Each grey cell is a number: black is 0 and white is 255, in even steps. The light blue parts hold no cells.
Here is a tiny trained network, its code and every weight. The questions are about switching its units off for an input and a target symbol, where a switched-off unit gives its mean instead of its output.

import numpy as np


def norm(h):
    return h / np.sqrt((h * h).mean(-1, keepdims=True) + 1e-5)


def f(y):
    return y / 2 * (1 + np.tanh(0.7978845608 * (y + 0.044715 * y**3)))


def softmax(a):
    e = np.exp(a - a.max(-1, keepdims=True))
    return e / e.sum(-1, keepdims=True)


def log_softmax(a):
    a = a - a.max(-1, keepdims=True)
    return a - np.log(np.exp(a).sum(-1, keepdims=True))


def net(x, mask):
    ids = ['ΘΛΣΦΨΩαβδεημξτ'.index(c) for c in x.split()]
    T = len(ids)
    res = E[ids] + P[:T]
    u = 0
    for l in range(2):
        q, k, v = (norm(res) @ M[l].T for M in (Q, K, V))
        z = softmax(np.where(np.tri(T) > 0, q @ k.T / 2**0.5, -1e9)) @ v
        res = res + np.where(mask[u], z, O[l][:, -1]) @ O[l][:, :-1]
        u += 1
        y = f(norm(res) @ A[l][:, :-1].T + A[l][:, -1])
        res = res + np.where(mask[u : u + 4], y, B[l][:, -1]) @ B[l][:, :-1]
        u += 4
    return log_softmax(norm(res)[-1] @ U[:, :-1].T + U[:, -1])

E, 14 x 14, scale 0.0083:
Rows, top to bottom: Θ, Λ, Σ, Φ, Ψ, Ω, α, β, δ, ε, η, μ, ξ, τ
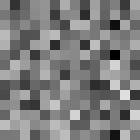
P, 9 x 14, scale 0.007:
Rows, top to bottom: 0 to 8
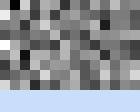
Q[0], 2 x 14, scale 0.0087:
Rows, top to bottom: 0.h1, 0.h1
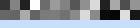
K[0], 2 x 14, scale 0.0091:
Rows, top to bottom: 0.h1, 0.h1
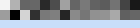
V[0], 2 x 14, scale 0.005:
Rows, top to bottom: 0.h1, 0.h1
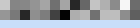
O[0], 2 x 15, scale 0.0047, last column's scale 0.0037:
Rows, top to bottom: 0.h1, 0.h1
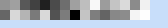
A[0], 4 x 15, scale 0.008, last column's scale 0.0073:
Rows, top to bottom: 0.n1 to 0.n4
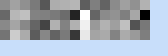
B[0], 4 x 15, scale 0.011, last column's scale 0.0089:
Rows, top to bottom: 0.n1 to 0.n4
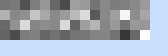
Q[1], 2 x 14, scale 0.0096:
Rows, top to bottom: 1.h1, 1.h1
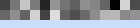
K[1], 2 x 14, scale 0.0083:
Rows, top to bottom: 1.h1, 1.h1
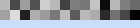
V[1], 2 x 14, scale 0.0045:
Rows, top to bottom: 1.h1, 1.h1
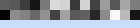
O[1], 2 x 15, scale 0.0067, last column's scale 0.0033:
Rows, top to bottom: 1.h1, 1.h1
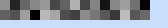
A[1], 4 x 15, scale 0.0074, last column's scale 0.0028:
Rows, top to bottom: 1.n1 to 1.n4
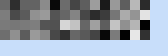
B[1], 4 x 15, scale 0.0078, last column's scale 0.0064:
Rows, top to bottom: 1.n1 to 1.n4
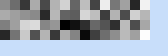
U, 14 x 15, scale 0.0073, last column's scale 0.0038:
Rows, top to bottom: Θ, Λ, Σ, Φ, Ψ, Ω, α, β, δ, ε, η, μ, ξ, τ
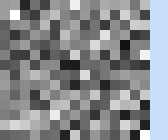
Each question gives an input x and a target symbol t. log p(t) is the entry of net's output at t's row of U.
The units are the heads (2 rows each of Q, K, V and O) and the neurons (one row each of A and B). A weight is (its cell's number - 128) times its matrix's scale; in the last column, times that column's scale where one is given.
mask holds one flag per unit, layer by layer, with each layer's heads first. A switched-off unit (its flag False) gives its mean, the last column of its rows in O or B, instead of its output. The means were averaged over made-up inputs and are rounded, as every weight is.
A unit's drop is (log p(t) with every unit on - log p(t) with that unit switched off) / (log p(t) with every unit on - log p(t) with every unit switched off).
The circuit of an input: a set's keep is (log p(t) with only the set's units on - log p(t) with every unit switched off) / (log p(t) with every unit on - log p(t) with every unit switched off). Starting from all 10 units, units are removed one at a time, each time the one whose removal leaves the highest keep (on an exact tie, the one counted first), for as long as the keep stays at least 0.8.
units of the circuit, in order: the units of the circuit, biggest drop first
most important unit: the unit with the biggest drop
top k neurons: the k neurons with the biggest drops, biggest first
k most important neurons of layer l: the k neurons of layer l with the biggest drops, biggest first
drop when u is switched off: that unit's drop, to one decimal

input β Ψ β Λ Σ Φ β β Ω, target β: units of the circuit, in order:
(0.h1, 0.n2, 0.n4)
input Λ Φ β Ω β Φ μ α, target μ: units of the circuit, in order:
(0.h1)
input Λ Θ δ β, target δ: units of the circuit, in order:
(0.h1, 1.n2, 1.h1)
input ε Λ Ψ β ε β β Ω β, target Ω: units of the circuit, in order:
(1.h1, 1.n2)
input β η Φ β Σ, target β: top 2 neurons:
(0.n2, 0.n4)
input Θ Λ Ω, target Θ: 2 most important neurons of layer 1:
(1.n4, 1.n3)
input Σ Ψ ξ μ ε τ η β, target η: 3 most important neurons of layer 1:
(1.n2, 1.n1, 1.n4)
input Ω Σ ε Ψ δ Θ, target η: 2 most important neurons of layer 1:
(1.n2, 1.n1)
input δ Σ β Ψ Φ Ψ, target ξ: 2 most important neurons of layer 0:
(0.n4, 0.n1)
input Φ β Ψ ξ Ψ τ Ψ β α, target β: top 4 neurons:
(0.n2, 0.n4, 1.n4, 1.n1)
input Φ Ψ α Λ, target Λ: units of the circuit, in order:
(0.n4, 1.h1)
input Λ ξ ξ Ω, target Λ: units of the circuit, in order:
(0.n4, 0.h1, 1.h1)
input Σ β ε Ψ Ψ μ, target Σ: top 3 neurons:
(1.n4, 1.n1, 0.n2)
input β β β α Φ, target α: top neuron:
(0.n4)
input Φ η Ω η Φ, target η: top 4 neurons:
(1.n2, 0.n4, 1.n1, 1.n4)
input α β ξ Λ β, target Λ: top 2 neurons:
(0.n4, 1.n1)
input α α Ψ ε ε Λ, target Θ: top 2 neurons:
(1.n1, 0.n4)
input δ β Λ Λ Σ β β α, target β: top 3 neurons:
(0.n2, 0.n4, 1.n4)
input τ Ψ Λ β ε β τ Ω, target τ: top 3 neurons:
(0.n3, 1.n3, 0.n4)
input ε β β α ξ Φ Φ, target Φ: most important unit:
1.h1
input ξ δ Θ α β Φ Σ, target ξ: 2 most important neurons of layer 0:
(0.n3, 0.n4)
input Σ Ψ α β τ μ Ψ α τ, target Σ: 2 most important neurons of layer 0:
(0.n2, 0.n1)
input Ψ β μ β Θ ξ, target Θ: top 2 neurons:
(0.n4, 0.n1)
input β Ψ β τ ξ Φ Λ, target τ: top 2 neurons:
(1.n3, 0.n4)
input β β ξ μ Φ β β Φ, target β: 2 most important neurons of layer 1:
(1.n4, 1.n1)
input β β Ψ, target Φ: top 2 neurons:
(1.n1, 1.n4)
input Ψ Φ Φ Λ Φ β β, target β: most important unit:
0.h1
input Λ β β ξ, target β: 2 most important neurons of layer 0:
(0.n2, 0.n4)
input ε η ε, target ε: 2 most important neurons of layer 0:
(0.n4, 0.n3)
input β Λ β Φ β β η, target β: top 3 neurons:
(0.n2, 0.n4, 1.n1)
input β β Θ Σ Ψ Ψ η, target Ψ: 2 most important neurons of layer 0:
(0.n2, 0.n3)
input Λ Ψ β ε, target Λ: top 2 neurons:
(0.n4, 1.n4)
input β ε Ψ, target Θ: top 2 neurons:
(1.n1, 0.n4)
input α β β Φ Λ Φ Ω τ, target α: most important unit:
1.h1
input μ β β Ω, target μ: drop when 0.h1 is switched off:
0.9
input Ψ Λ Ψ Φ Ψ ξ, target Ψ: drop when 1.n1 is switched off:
0.1
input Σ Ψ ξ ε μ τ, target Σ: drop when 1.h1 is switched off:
0.1
